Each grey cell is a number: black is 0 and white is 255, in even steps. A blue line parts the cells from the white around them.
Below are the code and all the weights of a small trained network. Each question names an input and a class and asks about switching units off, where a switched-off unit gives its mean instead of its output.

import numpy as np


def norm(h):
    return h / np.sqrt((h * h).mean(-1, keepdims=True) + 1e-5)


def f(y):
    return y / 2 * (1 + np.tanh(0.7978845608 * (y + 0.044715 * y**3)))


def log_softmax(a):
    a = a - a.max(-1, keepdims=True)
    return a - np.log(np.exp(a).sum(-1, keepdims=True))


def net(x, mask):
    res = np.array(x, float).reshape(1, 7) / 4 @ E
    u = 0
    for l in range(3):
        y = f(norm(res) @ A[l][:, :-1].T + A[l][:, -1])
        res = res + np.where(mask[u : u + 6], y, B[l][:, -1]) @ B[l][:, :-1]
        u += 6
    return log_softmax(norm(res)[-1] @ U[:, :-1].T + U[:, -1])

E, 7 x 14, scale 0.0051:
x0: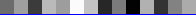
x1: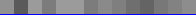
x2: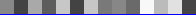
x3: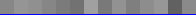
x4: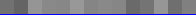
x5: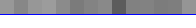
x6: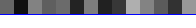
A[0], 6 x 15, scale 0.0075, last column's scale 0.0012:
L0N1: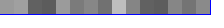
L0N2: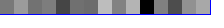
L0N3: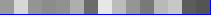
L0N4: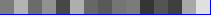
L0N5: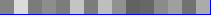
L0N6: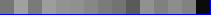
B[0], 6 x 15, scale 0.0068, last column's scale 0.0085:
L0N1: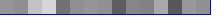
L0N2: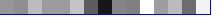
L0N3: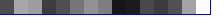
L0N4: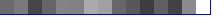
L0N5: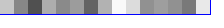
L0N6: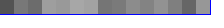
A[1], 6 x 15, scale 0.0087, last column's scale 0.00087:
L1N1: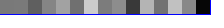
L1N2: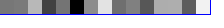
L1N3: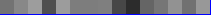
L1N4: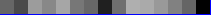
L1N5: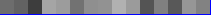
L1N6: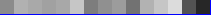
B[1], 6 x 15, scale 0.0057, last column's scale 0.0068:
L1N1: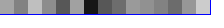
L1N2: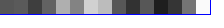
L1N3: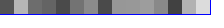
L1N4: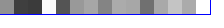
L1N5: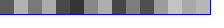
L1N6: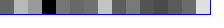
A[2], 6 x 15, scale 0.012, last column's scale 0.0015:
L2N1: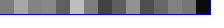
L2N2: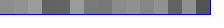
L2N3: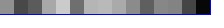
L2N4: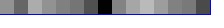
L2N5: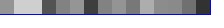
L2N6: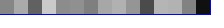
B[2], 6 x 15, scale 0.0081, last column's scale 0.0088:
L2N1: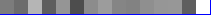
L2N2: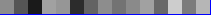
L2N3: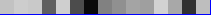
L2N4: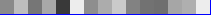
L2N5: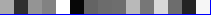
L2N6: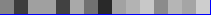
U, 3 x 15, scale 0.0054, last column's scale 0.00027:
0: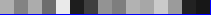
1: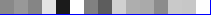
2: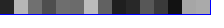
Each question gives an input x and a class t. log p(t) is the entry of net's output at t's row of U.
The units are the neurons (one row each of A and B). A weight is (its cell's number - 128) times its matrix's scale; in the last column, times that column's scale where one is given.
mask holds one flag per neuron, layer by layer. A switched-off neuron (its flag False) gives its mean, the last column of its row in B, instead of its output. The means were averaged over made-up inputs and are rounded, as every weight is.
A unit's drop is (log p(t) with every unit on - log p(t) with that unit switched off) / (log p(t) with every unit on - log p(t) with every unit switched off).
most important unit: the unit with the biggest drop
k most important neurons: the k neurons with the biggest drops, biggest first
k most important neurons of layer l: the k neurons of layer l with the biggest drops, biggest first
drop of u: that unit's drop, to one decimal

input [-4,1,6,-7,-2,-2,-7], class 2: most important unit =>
L0N3
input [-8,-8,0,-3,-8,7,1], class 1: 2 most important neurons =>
(L0N2; L1N4)
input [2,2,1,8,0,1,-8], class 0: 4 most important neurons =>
(L0N4; L1N4; L0N5; L1N2)
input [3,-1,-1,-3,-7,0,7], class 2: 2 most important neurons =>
(L0N2; L2N5)
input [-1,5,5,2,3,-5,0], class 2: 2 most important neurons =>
(L0N2; L1N2)
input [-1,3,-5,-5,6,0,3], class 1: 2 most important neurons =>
(L0N2; L0N3)
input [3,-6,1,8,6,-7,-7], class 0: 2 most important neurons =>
(L0N4; L1N4)
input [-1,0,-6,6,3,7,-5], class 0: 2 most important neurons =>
(L0N2; L0N5)
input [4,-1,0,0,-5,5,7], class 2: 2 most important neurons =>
(L0N2; L2N5)
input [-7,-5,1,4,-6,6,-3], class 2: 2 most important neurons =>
(L1N2; L0N3)
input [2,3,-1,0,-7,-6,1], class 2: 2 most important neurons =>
(L0N5; L1N4)
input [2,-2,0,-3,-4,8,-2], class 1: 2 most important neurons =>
(L0N2; L0N5)
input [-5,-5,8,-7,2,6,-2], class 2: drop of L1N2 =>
0.1
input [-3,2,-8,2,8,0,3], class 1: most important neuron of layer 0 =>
(L0N2)
